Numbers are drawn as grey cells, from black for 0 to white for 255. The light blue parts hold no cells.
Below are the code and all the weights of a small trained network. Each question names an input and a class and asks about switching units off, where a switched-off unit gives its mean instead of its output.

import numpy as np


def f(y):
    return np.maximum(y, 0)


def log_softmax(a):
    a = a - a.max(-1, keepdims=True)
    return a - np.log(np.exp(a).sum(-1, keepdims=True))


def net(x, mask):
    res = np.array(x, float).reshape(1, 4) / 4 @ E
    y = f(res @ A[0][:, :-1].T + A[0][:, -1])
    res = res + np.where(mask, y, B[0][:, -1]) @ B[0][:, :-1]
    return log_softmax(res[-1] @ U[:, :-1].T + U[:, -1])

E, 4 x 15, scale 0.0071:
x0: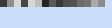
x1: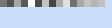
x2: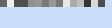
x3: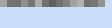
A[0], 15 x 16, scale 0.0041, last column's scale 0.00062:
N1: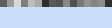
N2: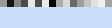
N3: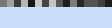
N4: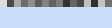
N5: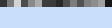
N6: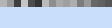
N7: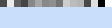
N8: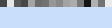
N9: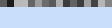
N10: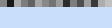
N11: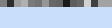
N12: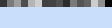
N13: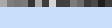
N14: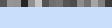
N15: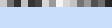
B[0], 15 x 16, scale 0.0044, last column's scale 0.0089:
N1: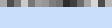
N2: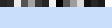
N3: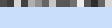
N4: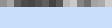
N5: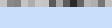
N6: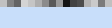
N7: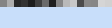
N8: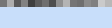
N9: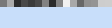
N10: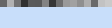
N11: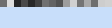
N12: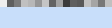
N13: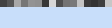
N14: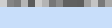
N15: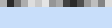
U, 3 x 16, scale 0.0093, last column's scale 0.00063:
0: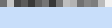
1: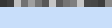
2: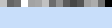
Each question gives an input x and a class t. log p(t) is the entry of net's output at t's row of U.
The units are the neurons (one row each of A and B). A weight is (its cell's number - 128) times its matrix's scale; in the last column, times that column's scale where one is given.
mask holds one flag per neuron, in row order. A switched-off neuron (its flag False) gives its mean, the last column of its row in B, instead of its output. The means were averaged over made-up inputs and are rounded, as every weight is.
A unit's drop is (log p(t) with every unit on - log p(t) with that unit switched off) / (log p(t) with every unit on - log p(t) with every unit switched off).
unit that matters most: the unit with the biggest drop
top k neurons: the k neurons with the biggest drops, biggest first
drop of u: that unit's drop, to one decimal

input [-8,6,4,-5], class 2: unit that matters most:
N15
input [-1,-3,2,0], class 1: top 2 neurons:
[N9 N11]
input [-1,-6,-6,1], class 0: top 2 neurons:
[N2 N9]
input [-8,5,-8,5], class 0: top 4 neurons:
[N11 N4 N9 N10]
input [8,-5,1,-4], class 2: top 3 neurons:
[N2 N12 N5]
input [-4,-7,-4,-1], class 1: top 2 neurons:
[N3 N13]
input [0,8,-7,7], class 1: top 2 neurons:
[N2 N7]
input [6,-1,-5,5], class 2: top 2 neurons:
[N5 N12]
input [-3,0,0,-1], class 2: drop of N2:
0.3
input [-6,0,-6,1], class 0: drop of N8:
-0.1
